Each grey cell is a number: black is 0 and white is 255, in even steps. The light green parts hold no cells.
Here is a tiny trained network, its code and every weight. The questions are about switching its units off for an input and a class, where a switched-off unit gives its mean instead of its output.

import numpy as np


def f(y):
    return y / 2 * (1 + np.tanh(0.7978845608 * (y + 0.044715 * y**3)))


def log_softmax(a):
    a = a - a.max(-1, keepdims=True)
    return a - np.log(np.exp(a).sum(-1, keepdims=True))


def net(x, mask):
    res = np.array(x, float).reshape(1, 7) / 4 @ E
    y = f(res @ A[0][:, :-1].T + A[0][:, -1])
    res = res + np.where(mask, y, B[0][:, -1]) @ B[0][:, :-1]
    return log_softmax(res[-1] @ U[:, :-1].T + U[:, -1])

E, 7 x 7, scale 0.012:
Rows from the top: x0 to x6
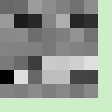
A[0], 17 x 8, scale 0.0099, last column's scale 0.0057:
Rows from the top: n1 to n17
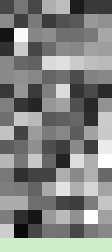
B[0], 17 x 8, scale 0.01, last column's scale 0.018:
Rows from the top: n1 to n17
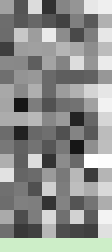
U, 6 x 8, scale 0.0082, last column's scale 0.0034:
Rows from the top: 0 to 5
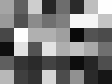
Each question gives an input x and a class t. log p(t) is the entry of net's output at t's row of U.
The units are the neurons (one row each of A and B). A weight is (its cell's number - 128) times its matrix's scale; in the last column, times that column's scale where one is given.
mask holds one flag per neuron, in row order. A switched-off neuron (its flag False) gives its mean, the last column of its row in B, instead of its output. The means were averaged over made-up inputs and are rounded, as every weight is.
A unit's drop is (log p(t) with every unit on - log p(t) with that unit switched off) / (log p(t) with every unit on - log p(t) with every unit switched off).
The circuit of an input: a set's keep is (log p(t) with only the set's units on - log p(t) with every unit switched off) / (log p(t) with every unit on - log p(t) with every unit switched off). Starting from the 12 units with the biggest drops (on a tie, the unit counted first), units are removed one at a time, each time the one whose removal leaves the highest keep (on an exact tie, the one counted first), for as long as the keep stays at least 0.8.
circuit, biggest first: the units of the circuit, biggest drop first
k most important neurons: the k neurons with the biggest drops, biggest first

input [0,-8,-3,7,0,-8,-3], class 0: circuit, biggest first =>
n12
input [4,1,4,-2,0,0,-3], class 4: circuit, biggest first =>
n12, n7, n16
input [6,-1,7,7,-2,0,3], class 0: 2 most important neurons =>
n3, n17
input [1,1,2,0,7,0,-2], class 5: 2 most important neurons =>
n12, n1
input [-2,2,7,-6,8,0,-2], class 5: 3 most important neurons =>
n12, n1, n16
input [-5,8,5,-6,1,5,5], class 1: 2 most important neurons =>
n7, n9
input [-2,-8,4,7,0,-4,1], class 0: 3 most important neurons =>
n12, n16, n5
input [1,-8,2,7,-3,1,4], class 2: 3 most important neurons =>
n3, n1, n8
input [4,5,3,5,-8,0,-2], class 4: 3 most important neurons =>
n12, n17, n2
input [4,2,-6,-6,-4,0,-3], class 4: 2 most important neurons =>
n12, n7
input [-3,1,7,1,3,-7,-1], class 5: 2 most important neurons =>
n17, n1
